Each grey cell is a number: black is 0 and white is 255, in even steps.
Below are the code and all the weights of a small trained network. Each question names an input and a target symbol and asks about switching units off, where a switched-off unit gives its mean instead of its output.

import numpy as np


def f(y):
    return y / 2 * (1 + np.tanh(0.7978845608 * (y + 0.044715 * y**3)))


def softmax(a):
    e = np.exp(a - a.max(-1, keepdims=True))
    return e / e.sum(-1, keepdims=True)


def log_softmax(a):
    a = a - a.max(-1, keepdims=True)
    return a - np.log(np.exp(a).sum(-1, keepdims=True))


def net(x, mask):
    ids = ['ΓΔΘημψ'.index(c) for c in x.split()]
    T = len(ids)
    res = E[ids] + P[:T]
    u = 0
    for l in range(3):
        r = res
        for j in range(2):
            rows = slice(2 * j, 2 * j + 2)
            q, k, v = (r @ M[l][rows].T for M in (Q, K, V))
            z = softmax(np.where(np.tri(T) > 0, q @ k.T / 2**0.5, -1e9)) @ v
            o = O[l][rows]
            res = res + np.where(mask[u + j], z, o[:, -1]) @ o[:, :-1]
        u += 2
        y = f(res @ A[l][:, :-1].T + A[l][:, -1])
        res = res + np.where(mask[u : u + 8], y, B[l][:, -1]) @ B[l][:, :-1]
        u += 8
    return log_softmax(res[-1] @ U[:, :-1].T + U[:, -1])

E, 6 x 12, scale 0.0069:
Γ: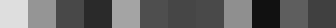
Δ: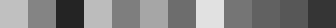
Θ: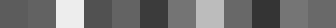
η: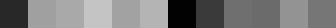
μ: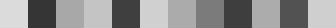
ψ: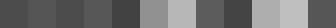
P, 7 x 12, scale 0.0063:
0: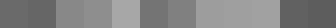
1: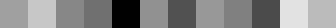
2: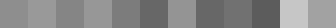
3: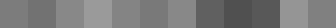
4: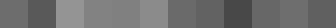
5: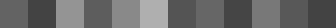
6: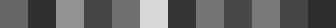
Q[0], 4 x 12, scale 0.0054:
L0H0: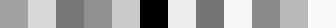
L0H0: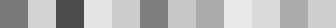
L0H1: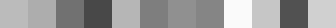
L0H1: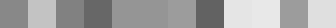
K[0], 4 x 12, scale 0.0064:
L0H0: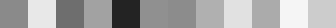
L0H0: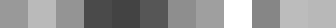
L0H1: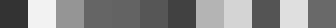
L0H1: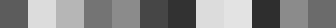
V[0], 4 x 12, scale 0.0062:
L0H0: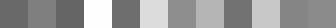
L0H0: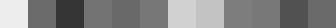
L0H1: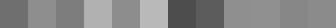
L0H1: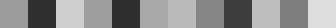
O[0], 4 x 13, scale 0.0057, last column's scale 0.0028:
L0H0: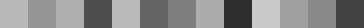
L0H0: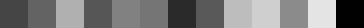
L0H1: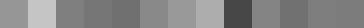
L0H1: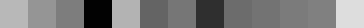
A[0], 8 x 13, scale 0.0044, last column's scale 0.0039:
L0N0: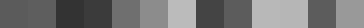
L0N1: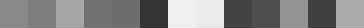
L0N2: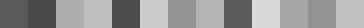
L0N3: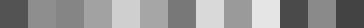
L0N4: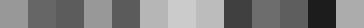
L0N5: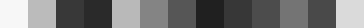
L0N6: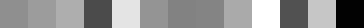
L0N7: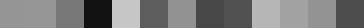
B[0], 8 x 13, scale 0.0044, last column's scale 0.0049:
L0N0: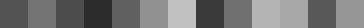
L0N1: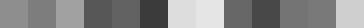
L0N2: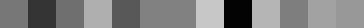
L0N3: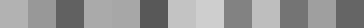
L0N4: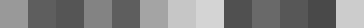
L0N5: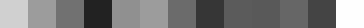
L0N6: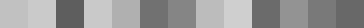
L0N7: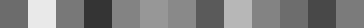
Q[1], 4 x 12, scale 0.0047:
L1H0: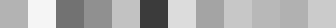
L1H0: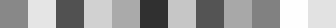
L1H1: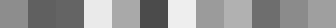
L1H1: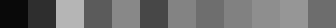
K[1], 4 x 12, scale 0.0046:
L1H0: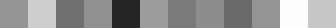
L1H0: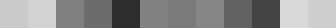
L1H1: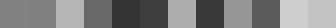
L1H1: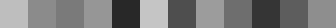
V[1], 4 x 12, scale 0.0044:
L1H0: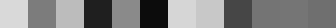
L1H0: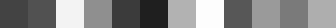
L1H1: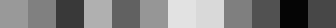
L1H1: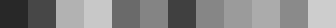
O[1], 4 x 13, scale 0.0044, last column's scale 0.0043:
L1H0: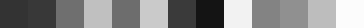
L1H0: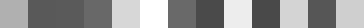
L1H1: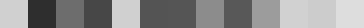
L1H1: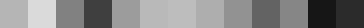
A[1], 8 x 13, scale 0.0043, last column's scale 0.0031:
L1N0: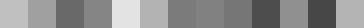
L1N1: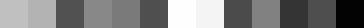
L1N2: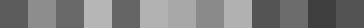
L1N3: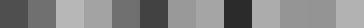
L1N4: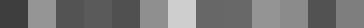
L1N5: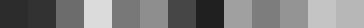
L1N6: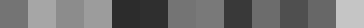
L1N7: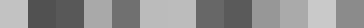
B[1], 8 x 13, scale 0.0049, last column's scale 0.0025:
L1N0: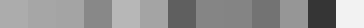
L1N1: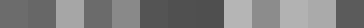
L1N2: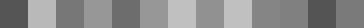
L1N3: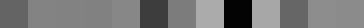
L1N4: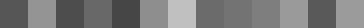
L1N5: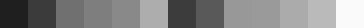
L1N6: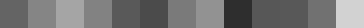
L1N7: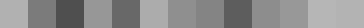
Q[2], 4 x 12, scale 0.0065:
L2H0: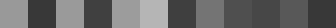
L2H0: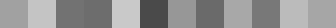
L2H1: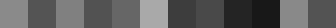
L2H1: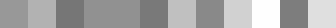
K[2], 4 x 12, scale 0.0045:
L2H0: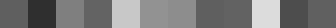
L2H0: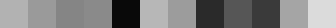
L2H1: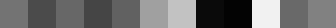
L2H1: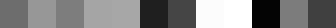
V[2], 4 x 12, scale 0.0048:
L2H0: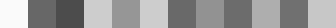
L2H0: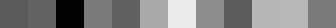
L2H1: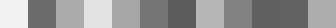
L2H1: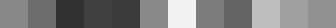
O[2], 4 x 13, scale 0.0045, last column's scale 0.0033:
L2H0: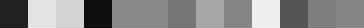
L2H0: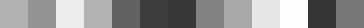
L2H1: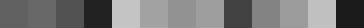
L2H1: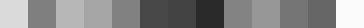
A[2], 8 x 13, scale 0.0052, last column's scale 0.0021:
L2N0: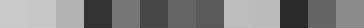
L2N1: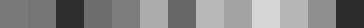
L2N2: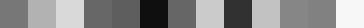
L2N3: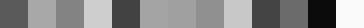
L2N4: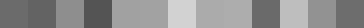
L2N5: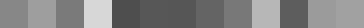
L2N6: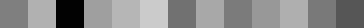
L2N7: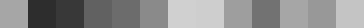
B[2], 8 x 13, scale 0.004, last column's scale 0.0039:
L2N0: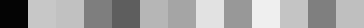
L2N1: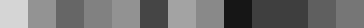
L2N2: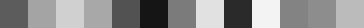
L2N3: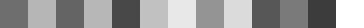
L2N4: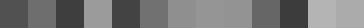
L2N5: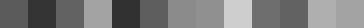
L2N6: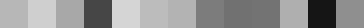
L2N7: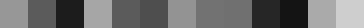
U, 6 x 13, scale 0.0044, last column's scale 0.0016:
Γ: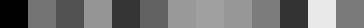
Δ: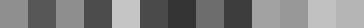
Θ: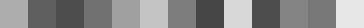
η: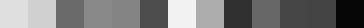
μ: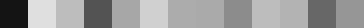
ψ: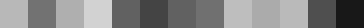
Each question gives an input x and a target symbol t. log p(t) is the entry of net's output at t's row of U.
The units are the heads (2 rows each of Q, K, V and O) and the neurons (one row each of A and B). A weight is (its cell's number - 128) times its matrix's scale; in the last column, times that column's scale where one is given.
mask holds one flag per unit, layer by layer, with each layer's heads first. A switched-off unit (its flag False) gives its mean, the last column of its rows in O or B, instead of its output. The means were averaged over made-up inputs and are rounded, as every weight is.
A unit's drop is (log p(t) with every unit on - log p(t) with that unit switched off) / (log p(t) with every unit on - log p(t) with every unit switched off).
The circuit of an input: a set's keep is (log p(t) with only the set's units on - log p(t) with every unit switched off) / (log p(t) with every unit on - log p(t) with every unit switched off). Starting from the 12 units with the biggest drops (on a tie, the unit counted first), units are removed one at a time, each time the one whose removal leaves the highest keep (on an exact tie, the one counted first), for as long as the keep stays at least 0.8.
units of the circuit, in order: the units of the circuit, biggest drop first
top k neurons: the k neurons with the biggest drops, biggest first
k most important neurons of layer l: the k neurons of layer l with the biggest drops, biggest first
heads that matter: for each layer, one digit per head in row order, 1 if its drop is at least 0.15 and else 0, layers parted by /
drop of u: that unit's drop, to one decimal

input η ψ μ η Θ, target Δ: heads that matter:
11 / 01 / 01
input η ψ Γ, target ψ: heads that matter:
00 / 00 / 11
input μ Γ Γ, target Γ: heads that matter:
11 / 11 / 00
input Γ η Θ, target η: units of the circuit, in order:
L1H0; L0H0; L1N5; L0N1
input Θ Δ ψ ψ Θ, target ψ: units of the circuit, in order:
L2H1; L0N0; L2H0; L1N4
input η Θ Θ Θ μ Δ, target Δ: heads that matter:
10 / 01 / 00
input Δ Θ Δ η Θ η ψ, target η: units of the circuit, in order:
L0H0; L0N4; L1H0
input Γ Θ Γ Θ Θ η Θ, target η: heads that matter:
10 / 10 / 00
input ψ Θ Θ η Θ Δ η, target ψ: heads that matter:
10 / 00 / 11
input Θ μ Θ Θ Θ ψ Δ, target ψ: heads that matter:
00 / 00 / 01
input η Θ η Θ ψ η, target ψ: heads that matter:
00 / 00 / 11
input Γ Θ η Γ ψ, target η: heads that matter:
11 / 11 / 00
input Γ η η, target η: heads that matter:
10 / 11 / 00
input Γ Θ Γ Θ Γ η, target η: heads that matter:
11 / 11 / 00
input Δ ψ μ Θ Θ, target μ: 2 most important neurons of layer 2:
L2N0; L2N7
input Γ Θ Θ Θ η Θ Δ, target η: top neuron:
L1N5
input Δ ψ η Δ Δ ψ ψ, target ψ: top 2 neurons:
L0N0; L1N4
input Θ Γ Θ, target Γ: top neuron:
L0N5
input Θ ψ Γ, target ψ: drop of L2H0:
0.2
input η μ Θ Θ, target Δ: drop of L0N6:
0.0
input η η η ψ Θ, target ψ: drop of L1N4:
0.2
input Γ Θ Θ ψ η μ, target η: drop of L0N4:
0.1
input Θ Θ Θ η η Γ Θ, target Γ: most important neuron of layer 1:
L1N0
